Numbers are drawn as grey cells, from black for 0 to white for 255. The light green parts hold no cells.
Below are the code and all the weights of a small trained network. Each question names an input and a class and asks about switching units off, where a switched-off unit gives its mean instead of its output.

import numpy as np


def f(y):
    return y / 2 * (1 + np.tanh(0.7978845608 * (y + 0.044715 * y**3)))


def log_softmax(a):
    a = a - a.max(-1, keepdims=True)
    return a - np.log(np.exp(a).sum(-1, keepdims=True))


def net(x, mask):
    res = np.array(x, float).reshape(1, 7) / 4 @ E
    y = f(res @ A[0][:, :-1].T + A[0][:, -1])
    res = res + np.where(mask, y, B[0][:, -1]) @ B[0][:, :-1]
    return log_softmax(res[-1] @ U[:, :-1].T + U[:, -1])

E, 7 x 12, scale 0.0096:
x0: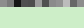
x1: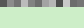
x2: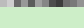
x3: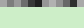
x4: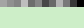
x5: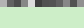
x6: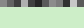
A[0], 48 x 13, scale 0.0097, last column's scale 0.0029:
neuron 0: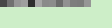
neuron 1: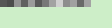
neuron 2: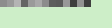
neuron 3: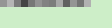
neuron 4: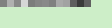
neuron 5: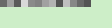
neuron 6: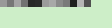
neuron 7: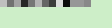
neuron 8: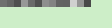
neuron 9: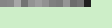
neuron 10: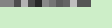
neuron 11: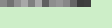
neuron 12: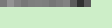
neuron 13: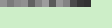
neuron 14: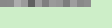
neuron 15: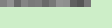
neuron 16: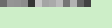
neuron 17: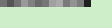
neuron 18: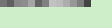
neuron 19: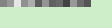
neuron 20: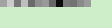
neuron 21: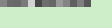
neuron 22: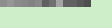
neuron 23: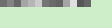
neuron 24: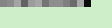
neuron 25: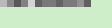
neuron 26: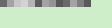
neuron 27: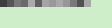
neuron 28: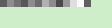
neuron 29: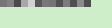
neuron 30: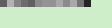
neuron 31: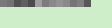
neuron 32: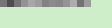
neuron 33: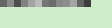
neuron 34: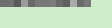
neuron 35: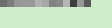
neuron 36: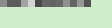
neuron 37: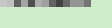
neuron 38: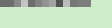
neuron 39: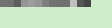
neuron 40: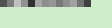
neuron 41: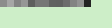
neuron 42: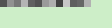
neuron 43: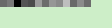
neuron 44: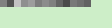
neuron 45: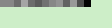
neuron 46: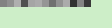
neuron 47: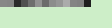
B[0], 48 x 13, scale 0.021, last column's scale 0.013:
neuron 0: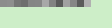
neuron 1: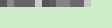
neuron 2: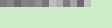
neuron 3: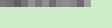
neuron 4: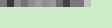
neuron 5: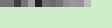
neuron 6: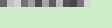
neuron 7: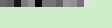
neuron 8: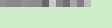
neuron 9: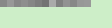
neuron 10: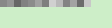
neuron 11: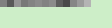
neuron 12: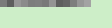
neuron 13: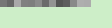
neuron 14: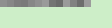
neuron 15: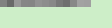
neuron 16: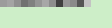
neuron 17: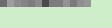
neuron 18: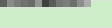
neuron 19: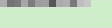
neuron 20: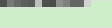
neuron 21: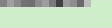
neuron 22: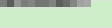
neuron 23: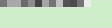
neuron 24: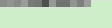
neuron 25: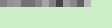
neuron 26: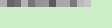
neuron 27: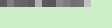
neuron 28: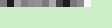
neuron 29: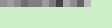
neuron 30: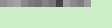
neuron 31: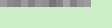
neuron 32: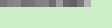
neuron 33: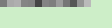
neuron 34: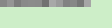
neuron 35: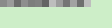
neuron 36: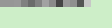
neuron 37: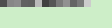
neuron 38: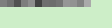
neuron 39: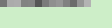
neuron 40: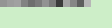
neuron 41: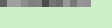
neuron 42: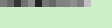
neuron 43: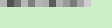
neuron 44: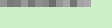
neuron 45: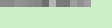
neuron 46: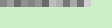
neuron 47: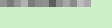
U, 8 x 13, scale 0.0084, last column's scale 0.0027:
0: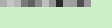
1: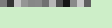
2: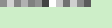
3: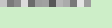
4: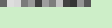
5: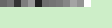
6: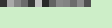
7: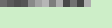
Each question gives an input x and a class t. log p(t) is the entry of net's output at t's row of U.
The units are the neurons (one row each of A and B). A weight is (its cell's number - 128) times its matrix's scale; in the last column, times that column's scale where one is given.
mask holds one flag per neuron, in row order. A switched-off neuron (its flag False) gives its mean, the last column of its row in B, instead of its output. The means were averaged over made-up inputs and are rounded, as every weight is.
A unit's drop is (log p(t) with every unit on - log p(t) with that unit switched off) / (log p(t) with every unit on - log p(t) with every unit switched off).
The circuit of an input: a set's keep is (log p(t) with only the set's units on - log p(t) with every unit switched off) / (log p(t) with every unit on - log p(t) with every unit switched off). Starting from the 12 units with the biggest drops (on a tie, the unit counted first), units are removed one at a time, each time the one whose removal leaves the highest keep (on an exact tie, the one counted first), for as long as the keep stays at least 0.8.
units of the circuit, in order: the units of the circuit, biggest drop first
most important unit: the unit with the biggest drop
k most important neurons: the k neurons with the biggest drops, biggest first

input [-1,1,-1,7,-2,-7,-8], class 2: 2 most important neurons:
neuron 46; neuron 35
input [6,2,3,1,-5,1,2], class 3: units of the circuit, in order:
neuron 43
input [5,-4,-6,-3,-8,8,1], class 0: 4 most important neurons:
neuron 36; neuron 21; neuron 25; neuron 29
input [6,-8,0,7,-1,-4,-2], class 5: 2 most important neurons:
neuron 7; neuron 23
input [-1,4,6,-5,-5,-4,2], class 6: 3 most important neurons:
neuron 20; neuron 37; neuron 6
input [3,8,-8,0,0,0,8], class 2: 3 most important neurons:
neuron 10; neuron 8; neuron 7
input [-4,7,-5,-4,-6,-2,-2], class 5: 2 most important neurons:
neuron 5; neuron 42
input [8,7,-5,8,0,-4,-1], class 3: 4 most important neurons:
neuron 43; neuron 23; neuron 47; neuron 31
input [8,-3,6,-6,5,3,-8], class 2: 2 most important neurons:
neuron 46; neuron 2
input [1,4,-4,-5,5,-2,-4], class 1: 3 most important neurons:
neuron 4; neuron 6; neuron 11
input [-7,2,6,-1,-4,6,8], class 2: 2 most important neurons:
neuron 10; neuron 8
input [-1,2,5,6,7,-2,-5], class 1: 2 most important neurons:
neuron 4; neuron 13
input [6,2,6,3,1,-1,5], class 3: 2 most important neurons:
neuron 43; neuron 47
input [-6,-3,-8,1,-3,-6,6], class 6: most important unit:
neuron 1
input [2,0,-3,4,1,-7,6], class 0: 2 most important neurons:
neuron 16; neuron 40
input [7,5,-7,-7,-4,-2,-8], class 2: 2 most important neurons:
neuron 35; neuron 46
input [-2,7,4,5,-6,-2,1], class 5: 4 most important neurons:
neuron 42; neuron 5; neuron 38; neuron 4
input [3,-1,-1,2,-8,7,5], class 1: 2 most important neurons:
neuron 28; neuron 16
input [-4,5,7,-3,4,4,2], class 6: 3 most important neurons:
neuron 20; neuron 37; neuron 7
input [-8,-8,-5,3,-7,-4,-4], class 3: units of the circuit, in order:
neuron 19
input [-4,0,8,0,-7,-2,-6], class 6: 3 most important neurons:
neuron 20; neuron 37; neuron 4
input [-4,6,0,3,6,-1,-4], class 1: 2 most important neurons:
neuron 4; neuron 7
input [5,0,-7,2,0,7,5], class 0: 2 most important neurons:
neuron 36; neuron 21
